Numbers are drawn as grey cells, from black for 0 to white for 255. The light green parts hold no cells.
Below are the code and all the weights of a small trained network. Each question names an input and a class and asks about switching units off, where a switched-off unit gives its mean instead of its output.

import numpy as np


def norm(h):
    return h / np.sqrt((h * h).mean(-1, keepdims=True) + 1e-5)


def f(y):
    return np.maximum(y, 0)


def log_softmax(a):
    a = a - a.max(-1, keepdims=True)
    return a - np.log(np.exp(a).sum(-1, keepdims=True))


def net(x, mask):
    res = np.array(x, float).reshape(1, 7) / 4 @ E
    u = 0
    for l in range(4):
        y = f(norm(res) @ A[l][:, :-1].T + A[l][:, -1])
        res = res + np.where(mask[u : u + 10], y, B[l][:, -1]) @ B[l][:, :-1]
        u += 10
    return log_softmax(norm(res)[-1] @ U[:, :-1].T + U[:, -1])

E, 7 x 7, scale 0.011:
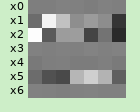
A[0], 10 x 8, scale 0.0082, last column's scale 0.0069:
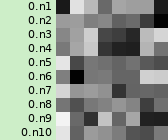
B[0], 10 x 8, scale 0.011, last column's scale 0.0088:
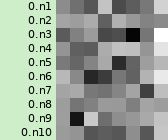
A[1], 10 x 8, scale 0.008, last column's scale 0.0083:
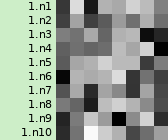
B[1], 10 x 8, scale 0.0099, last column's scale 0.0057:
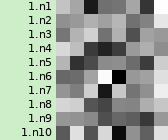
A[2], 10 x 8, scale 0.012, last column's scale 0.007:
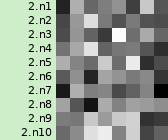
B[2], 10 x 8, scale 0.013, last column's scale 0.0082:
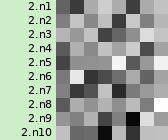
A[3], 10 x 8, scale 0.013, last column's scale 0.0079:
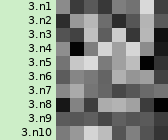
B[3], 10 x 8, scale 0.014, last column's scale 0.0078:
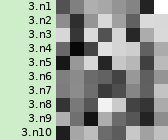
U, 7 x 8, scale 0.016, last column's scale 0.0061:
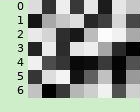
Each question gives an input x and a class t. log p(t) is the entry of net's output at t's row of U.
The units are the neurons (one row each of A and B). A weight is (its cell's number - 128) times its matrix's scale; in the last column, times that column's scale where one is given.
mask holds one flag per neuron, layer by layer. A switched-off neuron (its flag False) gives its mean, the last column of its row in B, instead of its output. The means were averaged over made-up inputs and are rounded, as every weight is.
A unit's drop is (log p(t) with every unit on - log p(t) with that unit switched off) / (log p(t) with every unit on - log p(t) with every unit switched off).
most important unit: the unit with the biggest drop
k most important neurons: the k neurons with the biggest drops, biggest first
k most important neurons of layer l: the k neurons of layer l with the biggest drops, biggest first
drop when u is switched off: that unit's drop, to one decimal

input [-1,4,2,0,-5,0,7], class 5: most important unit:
0.n4
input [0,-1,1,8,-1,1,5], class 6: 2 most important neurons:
[0.n3, 0.n9]
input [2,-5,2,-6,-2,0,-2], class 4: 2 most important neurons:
[0.n6, 0.n4]
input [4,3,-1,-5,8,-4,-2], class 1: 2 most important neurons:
[0.n6, 0.n3]
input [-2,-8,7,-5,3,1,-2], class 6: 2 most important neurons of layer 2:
[2.n8, 2.n10]
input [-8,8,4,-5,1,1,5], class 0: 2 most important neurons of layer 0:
[0.n3, 0.n6]
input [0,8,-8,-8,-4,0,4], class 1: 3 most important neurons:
[0.n4, 1.n6, 0.n7]
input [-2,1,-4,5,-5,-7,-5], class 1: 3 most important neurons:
[0.n3, 0.n6, 0.n10]
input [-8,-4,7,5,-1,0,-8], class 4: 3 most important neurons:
[0.n4, 0.n10, 0.n6]
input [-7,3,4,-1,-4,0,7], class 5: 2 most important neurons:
[0.n4, 0.n10]
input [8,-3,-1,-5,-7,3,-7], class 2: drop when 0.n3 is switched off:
1.3
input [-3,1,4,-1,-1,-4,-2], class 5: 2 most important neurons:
[0.n6, 0.n7]
